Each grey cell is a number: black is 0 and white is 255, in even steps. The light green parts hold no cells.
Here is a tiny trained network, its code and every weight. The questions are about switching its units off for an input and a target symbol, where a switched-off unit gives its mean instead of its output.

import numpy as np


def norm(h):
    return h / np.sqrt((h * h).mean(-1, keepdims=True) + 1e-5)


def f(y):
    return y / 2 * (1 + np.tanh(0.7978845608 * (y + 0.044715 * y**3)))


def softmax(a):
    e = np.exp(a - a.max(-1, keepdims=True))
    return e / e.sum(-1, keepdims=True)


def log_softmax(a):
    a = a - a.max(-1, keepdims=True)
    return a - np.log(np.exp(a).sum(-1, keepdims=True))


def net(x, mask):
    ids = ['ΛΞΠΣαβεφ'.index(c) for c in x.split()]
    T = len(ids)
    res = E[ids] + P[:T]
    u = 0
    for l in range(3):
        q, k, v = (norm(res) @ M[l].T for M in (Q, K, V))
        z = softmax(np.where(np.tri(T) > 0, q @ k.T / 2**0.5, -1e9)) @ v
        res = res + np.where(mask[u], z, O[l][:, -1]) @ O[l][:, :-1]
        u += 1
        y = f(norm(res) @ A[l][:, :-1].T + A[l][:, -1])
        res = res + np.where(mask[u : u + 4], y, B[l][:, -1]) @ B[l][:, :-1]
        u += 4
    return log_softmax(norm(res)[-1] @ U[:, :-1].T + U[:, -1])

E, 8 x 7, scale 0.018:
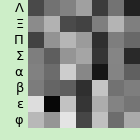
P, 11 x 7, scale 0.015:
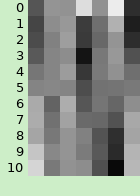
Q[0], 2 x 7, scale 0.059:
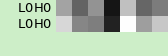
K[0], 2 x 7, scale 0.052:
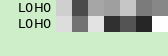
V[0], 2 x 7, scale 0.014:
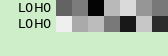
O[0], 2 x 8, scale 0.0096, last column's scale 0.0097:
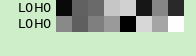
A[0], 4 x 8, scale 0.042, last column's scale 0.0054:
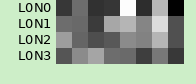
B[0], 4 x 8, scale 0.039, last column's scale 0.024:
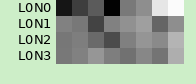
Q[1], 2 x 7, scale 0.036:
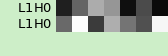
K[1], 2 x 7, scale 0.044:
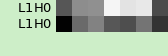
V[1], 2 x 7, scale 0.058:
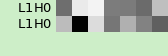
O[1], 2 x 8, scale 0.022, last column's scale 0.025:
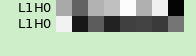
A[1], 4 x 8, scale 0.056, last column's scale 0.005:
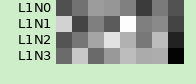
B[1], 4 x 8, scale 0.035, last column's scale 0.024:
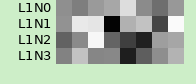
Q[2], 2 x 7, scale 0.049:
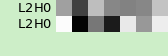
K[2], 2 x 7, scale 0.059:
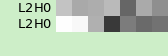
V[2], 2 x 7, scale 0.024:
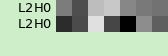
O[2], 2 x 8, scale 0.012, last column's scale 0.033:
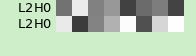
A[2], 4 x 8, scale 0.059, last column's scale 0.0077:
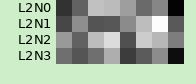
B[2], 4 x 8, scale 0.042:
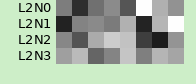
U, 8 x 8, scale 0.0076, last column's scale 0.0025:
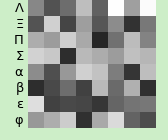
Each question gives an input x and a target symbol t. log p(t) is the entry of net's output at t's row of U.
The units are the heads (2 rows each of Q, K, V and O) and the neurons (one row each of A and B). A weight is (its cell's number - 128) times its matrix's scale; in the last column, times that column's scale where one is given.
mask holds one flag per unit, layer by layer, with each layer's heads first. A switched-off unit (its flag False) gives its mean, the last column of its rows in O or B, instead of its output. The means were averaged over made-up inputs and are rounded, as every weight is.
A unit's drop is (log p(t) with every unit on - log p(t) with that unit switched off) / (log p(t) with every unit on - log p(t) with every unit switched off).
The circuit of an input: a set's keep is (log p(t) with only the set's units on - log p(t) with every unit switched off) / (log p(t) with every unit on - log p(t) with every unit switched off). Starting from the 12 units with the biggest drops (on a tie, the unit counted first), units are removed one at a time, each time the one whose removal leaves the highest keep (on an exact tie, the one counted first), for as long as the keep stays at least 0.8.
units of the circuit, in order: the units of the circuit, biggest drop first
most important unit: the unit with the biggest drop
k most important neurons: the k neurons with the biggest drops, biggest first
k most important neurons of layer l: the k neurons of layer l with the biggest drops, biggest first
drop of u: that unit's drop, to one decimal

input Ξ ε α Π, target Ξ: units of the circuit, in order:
[L1H0; L0H0; L0N0; L0N1]
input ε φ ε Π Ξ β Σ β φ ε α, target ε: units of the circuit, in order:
[L0N0; L1H0]
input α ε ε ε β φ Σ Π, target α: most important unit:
L0H0
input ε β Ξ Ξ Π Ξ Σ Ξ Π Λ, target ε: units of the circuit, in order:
[L0N0; L1H0]
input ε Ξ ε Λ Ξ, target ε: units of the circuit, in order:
[L0N0; L2N1; L1N1]
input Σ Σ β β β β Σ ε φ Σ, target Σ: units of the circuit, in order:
[L1N1; L0N0; L2N3; L2N1]
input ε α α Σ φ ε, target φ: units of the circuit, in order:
[L0N0; L1H0; L1N1]
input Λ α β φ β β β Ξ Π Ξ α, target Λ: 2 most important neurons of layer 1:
[L1N1; L1N0]
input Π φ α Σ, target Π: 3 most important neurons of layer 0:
[L0N2; L0N0; L0N1]
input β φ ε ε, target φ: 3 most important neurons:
[L0N0; L1N1; L0N2]
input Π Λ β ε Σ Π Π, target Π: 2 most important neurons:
[L0N0; L1N2]
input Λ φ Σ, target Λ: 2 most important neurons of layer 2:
[L2N0; L2N1]
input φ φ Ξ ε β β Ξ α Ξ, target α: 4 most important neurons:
[L1N1; L0N0; L2N2; L0N1]
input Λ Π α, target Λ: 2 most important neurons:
[L1N1; L0N0]
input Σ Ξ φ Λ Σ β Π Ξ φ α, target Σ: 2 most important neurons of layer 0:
[L0N0; L0N3]
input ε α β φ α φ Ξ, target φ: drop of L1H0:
1.4
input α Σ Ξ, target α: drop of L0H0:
0.9
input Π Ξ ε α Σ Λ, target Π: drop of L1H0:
1.1
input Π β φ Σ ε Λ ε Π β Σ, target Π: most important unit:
L1H0
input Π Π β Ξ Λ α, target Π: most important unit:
L1H0
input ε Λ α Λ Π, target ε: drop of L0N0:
1.1
